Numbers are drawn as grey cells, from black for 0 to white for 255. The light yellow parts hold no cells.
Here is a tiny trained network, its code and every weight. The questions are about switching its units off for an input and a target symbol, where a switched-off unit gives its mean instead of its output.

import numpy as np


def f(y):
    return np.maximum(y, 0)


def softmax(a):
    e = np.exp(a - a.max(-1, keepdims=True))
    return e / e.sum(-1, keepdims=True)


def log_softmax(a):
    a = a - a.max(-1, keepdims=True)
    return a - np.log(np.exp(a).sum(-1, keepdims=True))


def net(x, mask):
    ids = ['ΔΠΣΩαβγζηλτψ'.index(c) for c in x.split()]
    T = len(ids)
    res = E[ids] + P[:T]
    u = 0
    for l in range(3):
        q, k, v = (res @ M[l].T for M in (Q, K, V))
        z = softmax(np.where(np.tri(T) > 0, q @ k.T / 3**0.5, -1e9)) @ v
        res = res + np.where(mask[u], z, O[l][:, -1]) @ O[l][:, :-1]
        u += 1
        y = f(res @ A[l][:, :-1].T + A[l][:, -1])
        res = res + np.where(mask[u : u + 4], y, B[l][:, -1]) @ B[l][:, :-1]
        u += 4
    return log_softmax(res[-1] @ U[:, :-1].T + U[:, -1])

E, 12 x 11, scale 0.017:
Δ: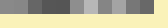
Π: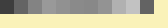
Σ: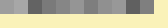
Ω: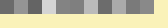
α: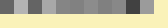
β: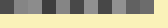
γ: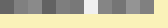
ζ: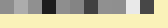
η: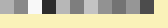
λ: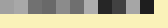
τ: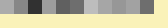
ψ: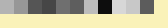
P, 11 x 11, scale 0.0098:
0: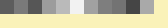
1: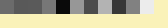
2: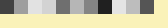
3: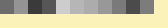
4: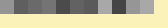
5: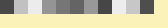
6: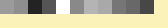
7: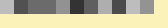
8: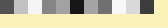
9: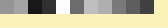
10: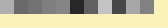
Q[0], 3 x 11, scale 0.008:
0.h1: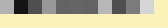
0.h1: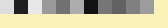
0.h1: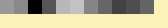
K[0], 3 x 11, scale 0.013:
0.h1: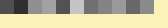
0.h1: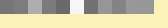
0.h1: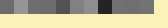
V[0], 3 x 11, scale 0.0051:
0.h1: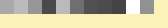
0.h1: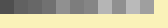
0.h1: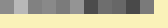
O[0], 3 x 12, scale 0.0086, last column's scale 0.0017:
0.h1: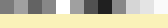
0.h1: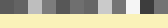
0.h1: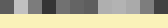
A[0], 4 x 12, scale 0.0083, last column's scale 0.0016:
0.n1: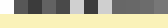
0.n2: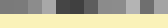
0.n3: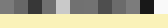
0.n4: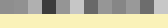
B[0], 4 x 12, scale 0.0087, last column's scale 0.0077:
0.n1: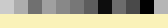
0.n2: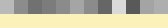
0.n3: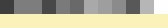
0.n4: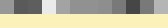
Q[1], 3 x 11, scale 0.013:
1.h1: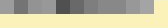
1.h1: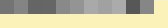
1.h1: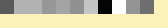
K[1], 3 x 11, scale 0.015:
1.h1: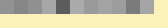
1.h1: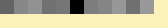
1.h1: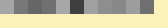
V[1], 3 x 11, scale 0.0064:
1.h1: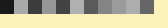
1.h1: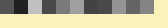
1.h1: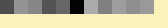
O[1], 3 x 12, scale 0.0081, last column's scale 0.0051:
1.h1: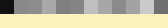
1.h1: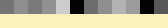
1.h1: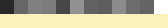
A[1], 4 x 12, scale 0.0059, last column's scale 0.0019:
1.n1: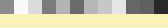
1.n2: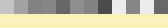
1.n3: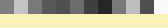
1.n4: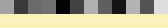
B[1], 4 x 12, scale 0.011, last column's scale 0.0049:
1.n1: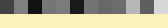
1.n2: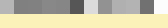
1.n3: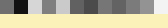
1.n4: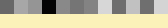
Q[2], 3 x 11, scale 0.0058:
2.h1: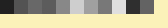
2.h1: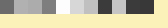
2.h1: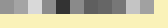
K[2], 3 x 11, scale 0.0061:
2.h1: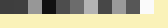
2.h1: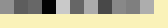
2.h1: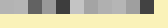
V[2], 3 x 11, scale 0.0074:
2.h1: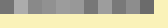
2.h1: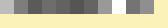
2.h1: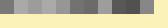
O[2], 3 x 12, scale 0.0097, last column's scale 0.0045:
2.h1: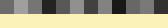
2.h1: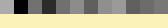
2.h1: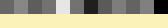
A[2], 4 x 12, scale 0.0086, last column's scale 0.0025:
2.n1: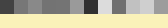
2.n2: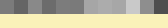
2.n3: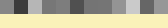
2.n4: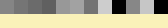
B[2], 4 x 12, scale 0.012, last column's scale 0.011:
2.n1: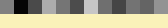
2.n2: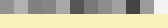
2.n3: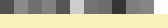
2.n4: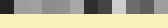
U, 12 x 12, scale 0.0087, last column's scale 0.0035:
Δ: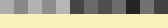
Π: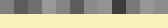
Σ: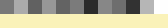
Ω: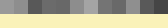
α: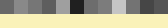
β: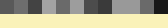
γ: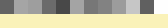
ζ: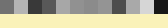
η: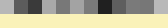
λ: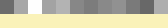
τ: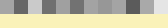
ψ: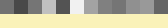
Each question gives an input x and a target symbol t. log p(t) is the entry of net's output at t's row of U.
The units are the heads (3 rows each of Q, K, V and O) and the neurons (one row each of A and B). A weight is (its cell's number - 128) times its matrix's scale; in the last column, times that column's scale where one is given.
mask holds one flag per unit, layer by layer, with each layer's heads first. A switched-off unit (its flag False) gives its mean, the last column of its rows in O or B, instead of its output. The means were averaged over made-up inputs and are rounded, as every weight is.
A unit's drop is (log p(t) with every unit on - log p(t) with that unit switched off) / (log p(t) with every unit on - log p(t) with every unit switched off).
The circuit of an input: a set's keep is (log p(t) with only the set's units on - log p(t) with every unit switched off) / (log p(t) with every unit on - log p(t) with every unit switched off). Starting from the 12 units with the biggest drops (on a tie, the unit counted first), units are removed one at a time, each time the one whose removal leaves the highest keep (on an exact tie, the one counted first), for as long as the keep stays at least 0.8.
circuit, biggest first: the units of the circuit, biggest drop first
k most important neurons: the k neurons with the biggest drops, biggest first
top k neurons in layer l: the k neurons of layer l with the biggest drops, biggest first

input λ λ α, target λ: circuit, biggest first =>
[2.h1; 2.n3]
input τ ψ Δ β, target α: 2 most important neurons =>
[0.n3; 2.n3]
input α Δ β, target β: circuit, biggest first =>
[2.n3; 1.h1; 1.n1]
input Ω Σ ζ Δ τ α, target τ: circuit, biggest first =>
[1.h1; 1.n2; 2.n3]
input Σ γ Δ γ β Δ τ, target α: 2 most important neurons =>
[0.n3; 2.n3]
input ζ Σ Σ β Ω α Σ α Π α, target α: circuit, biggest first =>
[2.n3; 1.h1]
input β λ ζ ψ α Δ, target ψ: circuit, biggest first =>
[2.n3; 0.n3; 2.h1]
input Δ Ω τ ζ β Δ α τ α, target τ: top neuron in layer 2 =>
[2.n2]
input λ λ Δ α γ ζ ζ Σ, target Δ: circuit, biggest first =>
[0.n1; 2.n3]
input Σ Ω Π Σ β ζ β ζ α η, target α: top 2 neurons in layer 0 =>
[0.n3; 0.n4]
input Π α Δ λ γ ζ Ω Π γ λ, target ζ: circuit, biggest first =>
[0.n3; 0.h1]
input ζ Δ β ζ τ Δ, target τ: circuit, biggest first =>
[1.h1; 2.n2; 1.n2]
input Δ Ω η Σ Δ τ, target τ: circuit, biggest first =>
[2.n2; 1.h1; 1.n2; 0.n2]
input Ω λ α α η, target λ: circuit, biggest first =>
[2.n4; 0.n2; 2.h1; 1.h1]
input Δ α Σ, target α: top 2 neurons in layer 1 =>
[1.n1; 1.n3]
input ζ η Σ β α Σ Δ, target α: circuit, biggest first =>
[1.h1; 2.n3]
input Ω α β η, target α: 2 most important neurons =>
[1.n1; 0.n4]
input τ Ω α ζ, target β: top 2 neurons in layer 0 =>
[0.n4; 0.n2]
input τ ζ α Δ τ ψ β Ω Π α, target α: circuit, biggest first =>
[2.n3]
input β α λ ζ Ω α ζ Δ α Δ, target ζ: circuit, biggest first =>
[1.n3; 0.h1; 2.h1]
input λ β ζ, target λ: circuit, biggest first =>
[0.n4; 2.h1; 0.h1; 1.n1]
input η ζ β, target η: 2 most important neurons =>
[2.n3; 1.n4]
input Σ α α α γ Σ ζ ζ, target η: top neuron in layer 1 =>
[1.n4]
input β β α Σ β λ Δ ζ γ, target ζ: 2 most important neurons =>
[2.n3; 0.n1]
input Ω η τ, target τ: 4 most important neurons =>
[2.n2; 1.n2; 0.n1; 0.n2]
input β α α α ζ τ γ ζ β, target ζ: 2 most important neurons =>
[2.n3; 0.n1]
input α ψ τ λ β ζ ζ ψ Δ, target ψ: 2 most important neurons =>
[2.n3; 1.n3]
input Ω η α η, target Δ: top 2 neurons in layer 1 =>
[1.n2; 1.n4]
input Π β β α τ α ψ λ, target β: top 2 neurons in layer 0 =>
[0.n2; 0.n4]
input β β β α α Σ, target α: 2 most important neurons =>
[1.n1; 0.n1]
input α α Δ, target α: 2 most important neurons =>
[1.n1; 2.n2]
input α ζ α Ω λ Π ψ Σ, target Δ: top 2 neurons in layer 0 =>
[0.n1; 0.n3]
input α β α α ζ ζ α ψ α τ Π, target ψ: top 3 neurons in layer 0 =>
[0.n2; 0.n3; 0.n1]
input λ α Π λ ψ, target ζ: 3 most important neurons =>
[2.n3; 2.n2; 1.n2]
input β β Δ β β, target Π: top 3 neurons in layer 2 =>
[2.n1; 2.n3; 2.n4]
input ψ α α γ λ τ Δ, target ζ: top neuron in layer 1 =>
[1.n3]
